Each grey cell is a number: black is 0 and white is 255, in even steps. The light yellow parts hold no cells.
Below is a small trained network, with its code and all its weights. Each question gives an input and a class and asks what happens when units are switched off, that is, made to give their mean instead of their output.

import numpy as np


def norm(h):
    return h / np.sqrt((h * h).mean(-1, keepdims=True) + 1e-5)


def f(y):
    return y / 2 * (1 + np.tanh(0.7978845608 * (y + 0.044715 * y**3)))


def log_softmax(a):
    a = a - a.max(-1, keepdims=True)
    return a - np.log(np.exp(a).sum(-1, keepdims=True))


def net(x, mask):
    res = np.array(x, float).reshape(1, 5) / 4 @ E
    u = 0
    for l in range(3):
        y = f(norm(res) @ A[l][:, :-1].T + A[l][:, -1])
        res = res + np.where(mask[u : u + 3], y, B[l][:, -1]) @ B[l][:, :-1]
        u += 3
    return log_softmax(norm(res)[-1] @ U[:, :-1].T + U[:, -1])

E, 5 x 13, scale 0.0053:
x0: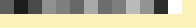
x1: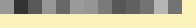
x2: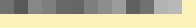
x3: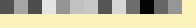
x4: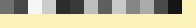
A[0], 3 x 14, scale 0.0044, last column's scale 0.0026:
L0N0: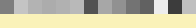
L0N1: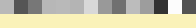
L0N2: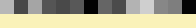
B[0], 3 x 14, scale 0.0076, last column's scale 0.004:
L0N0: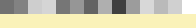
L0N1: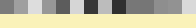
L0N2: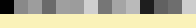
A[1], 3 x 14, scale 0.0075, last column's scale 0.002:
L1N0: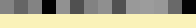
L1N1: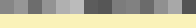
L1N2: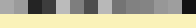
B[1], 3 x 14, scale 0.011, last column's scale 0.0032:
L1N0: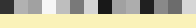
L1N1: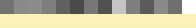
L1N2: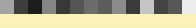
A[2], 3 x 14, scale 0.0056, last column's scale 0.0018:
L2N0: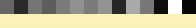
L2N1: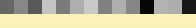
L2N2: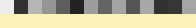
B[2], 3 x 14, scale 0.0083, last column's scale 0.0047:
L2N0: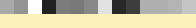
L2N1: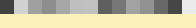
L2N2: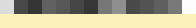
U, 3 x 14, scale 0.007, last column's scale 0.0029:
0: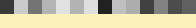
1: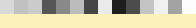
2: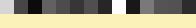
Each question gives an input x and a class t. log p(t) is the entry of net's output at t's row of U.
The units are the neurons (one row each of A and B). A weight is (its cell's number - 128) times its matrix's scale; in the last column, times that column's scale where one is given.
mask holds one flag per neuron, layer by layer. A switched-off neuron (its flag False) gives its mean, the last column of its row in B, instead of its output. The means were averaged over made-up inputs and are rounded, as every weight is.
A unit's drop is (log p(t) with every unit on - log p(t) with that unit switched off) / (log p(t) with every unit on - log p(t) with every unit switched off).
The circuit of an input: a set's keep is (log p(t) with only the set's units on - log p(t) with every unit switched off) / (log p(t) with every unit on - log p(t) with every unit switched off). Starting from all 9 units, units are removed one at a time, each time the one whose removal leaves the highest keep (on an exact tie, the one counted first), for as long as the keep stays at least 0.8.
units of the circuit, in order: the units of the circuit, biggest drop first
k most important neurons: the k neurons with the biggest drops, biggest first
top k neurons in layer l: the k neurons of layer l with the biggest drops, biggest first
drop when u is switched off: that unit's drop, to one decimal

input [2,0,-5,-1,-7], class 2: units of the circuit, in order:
(L1N2)
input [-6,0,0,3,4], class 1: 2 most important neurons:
(L0N0; L1N0)
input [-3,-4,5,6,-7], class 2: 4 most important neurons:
(L1N2; L0N2; L1N0; L0N1)
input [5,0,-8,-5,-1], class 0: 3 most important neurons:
(L1N0; L0N0; L1N2)
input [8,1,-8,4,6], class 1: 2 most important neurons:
(L0N1; L2N0)
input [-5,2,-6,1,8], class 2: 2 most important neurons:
(L2N2; L0N1)
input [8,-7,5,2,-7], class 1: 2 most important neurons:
(L0N1; L2N0)
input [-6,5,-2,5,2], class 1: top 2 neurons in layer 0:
(L0N0; L0N2)
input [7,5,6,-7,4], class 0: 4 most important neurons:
(L1N0; L0N0; L0N2; L1N2)
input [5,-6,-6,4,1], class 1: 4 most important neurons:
(L1N0; L0N1; L2N0; L0N2)
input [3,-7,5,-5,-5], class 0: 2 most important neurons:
(L1N0; L0N2)
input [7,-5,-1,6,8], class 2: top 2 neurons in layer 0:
(L0N2; L0N0)
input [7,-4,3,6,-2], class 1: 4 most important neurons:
(L0N1; L2N0; L1N0; L0N2)
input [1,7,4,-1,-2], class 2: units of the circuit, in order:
(L0N0)
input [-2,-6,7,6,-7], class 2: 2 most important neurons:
(L1N2; L0N2)
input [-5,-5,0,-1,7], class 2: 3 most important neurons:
(L2N2; L0N1; L2N0)
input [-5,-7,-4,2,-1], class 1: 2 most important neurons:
(L1N0; L0N0)
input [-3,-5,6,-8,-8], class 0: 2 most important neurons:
(L1N0; L0N2)
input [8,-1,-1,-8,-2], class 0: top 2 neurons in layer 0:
(L0N0; L0N2)
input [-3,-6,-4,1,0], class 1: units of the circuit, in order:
(L1N0)
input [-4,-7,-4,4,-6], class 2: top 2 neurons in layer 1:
(L1N2; L1N1)
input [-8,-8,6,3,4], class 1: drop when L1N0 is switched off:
0.1
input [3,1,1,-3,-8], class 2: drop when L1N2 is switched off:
1.6
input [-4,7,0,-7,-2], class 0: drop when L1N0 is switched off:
0.3
